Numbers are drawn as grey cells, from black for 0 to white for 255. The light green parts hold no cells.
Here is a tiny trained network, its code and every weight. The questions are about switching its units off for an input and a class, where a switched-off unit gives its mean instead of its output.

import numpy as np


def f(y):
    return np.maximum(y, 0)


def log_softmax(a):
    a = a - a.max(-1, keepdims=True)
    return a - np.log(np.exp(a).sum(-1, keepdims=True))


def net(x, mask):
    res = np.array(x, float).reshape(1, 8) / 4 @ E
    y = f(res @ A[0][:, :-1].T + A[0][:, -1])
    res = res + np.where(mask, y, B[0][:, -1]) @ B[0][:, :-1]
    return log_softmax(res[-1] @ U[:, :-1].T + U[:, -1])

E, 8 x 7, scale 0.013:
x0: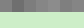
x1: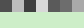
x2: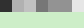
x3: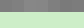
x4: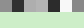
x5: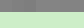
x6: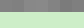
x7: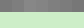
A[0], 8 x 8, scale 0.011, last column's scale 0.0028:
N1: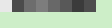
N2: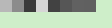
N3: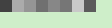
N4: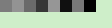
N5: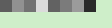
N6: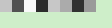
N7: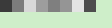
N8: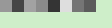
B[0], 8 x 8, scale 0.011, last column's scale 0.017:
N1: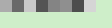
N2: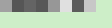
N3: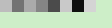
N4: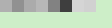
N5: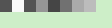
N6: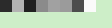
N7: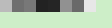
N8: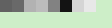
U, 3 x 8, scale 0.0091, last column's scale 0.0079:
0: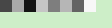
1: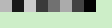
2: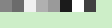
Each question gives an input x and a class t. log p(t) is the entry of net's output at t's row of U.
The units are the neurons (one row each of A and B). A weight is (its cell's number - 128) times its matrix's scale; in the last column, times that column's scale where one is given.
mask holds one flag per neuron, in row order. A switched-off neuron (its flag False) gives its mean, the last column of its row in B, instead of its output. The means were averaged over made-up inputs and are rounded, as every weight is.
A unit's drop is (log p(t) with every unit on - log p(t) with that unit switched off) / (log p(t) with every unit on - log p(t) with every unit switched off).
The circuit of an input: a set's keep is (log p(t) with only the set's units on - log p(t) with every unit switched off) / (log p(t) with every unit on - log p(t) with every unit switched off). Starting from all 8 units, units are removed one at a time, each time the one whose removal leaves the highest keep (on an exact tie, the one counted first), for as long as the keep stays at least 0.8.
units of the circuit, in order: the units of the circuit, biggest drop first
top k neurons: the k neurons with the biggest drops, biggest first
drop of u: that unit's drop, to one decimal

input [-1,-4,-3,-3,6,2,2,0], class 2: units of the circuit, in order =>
N8
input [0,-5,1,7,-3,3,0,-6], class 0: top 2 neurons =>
N6, N8
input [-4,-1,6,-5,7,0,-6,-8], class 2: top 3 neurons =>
N8, N2, N1
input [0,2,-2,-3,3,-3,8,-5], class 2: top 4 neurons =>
N6, N3, N7, N8
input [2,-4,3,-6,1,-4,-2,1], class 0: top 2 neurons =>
N6, N1
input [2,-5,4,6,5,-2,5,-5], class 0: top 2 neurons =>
N6, N4
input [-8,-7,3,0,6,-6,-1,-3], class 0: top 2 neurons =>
N6, N4
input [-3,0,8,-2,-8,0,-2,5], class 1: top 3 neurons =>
N3, N8, N7
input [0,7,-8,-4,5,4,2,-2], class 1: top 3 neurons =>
N2, N6, N1
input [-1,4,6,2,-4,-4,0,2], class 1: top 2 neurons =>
N3, N6
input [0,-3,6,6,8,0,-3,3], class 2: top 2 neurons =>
N8, N2
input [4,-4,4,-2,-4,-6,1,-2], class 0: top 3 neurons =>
N8, N1, N6
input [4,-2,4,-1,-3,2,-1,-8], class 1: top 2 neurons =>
N8, N6
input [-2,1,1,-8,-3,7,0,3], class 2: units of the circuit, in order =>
N6
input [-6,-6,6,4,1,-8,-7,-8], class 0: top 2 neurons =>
N6, N1
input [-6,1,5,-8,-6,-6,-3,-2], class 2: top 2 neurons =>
N4, N2
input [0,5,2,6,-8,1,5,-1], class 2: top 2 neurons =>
N4, N6
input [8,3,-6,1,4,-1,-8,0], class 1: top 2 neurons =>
N2, N6
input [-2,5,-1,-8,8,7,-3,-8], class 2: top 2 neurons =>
N8, N6
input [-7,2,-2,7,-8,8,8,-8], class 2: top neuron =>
N4
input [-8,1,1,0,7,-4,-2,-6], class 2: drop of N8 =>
0.1
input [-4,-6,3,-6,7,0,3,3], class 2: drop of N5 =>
0.1
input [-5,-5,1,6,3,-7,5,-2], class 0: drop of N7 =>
0.0
